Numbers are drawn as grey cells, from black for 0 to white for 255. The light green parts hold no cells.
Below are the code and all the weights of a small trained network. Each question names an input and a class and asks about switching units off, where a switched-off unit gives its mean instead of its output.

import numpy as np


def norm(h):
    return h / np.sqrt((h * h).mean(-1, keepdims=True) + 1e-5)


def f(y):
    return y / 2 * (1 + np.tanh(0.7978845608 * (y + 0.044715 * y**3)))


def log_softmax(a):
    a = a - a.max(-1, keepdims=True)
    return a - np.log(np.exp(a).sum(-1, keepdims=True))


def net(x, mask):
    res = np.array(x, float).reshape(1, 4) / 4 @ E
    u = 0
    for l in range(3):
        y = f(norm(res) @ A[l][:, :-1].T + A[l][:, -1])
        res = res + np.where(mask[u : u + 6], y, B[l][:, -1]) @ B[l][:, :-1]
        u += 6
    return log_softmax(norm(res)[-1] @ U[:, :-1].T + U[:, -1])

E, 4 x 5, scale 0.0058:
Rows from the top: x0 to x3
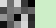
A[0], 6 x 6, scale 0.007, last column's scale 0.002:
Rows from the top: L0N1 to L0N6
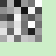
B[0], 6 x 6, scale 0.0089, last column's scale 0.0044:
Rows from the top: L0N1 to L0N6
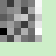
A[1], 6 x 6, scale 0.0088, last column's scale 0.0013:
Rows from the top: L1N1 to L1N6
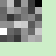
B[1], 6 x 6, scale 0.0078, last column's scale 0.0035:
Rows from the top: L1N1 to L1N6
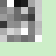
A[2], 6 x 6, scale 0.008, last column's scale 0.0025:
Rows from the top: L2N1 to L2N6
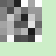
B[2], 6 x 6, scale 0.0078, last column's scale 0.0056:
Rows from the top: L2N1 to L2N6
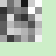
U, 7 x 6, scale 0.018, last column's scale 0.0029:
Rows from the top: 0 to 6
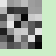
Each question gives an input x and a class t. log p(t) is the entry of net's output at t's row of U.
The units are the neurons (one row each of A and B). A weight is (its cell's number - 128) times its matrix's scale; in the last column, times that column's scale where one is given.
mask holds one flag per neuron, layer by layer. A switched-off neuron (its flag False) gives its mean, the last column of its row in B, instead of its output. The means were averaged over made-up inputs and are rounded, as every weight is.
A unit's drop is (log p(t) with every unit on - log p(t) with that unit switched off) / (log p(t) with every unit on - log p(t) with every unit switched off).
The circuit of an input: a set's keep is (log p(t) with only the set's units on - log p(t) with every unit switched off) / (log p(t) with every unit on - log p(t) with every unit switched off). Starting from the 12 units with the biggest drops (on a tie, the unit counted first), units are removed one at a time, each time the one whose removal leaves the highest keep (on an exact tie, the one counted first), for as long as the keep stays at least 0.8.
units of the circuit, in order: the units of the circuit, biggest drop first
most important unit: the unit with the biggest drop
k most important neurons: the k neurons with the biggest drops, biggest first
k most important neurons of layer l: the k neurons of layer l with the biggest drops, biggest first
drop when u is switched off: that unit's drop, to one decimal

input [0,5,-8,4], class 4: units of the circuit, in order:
(L0N3)
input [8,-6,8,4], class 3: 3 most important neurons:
(L1N1, L0N5, L0N6)
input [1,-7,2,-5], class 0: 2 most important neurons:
(L1N5, L0N6)
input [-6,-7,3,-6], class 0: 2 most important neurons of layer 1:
(L1N5, L1N1)
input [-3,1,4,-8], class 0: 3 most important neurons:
(L1N5, L0N5, L1N1)
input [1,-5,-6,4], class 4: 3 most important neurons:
(L0N3, L2N1, L1N1)
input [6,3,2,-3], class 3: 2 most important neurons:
(L1N1, L0N5)
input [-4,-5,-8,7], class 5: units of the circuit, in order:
(L1N1, L0N5)
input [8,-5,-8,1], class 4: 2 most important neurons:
(L0N5, L0N3)
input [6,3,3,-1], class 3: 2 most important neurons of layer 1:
(L1N1, L1N5)
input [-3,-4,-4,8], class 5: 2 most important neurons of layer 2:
(L2N1, L2N4)
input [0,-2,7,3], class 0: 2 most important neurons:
(L0N5, L1N5)
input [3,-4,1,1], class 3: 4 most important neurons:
(L1N1, L0N5, L0N1, L0N6)
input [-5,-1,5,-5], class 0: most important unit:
L1N5
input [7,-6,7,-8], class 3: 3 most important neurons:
(L1N1, L0N5, L0N1)
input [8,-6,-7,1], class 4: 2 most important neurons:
(L0N5, L0N3)
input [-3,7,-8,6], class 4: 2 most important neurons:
(L0N3, L2N1)
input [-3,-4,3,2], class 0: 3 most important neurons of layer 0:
(L0N5, L0N2, L0N3)
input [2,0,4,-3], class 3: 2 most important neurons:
(L1N1, L2N6)
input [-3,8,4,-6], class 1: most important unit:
L0N1
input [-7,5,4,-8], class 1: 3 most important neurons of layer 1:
(L1N1, L1N6, L1N3)
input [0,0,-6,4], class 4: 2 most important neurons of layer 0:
(L0N3, L0N1)
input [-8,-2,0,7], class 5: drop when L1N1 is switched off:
0.2
